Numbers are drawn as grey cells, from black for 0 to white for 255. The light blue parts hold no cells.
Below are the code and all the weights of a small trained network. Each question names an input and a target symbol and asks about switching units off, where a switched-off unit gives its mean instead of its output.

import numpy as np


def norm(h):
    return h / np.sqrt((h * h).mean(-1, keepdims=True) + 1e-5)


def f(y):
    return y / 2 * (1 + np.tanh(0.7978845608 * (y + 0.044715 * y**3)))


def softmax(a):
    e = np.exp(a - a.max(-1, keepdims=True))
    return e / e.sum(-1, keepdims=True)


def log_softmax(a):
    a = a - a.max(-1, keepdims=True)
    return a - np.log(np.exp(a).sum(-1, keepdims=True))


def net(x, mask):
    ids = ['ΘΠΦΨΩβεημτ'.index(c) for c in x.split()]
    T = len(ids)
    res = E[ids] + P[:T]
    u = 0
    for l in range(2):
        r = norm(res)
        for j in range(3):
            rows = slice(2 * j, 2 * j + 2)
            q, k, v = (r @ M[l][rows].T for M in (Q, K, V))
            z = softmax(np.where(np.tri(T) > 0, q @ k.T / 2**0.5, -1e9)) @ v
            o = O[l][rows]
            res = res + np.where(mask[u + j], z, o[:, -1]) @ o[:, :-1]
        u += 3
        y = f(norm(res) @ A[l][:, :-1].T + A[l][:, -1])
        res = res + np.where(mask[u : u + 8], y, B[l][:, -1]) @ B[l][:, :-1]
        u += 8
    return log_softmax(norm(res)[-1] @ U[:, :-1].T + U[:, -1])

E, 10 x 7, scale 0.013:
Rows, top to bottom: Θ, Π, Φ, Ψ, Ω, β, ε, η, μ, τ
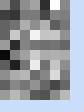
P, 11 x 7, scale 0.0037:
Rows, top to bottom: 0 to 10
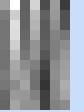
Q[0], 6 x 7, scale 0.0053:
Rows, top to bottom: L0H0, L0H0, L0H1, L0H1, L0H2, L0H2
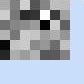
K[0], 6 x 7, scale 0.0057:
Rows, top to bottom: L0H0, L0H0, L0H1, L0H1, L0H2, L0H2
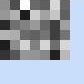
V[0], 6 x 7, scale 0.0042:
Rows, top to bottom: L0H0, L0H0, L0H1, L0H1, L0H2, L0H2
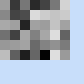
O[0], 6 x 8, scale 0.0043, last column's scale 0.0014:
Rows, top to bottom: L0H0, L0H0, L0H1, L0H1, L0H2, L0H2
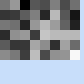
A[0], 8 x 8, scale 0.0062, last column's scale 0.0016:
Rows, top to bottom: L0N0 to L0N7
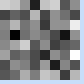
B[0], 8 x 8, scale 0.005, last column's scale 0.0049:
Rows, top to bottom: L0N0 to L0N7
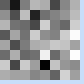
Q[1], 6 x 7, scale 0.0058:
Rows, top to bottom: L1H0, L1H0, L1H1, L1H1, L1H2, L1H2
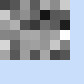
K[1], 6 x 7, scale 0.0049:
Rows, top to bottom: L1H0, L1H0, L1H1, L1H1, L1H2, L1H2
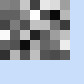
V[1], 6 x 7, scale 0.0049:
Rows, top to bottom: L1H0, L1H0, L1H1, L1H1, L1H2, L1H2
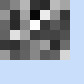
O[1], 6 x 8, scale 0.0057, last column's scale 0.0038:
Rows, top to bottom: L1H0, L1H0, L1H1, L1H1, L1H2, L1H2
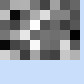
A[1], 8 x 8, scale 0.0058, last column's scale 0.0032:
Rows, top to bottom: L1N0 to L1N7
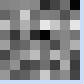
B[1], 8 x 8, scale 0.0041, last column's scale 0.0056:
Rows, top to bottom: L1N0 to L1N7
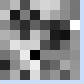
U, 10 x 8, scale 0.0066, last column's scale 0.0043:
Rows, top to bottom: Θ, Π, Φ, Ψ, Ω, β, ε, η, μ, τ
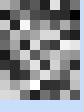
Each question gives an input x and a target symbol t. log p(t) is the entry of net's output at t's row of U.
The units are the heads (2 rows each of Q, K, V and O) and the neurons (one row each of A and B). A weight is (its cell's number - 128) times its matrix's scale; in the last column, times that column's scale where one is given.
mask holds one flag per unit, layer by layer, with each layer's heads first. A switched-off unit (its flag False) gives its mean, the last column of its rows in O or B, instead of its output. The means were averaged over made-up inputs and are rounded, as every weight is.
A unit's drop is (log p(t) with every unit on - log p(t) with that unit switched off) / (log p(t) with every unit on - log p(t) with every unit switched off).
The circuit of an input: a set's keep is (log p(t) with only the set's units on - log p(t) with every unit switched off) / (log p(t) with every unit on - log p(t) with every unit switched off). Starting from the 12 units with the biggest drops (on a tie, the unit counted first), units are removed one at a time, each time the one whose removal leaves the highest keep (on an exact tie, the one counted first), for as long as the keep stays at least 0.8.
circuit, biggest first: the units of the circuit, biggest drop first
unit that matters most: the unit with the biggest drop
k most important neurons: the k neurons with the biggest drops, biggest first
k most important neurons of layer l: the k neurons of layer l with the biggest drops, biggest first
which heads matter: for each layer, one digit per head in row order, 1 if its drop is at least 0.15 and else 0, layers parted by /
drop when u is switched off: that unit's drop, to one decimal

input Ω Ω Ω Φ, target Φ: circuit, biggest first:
L0H2, L0N6
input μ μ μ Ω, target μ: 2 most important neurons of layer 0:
L0N0, L0N5
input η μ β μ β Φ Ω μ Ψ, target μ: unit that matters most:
L0N5
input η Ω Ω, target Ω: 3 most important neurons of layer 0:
L0N3, L0N0, L0N1
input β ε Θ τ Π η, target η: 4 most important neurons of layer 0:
L0N0, L0N3, L0N2, L0N6
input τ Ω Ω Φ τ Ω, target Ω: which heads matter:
001 / 000
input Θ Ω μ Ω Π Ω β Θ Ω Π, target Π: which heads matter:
000 / 100
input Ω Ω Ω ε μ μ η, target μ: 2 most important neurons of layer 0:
L0N0, L0N3
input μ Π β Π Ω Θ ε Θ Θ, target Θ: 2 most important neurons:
L0N0, L1N3
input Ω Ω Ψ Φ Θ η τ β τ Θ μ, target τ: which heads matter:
000 / 010
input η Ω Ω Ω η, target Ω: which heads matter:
001 / 001
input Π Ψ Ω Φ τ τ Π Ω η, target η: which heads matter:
100 / 100
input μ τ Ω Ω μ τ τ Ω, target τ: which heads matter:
000 / 011
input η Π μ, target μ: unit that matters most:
L0H0
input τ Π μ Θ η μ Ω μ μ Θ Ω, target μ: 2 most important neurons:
L1N4, L0N6
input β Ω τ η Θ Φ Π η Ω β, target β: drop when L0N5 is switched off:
0.1
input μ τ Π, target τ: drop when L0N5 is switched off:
0.1
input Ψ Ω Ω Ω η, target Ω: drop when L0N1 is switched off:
0.4
